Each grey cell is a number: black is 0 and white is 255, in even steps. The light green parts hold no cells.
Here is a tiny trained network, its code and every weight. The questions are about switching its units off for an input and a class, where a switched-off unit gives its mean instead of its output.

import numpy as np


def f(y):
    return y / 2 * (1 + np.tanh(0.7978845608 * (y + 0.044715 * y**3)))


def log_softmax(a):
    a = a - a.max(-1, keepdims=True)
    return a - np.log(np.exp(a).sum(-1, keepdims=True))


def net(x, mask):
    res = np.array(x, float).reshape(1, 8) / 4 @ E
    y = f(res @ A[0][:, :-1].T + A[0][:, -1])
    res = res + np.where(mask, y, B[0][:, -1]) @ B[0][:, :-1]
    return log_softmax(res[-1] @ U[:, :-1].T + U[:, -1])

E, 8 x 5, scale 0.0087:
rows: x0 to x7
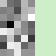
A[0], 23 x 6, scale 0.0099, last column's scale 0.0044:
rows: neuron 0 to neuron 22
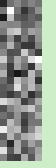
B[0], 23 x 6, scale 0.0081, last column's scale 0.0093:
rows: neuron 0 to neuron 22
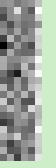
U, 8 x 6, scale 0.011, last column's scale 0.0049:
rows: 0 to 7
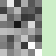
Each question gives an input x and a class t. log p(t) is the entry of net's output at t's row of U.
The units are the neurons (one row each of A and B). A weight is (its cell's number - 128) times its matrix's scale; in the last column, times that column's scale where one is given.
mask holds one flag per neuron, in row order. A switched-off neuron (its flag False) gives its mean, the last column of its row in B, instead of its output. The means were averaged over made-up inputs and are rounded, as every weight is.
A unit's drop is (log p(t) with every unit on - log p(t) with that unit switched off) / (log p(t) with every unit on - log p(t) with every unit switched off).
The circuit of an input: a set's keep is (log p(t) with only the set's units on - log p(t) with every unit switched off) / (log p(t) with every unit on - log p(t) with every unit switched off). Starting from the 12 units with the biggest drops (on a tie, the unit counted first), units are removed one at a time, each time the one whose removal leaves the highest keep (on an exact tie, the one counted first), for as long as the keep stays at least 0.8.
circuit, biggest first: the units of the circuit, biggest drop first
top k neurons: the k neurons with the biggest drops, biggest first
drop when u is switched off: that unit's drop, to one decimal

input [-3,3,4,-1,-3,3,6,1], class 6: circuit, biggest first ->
(neuron 13; neuron 15)
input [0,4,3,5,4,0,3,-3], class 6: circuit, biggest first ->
(neuron 13; neuron 9)
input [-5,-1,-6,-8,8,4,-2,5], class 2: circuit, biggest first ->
(neuron 14)
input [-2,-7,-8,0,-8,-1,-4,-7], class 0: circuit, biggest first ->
(neuron 13; neuron 5)
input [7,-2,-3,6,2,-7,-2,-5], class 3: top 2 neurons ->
(neuron 10; neuron 1)
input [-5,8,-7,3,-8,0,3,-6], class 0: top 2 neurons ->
(neuron 13; neuron 5)
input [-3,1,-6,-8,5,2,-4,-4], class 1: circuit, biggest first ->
(neuron 6; neuron 1)
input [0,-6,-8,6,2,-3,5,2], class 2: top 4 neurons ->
(neuron 14; neuron 21; neuron 9; neuron 18)
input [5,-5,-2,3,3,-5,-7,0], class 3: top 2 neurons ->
(neuron 10; neuron 1)
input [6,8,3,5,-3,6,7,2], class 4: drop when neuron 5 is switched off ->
-0.1
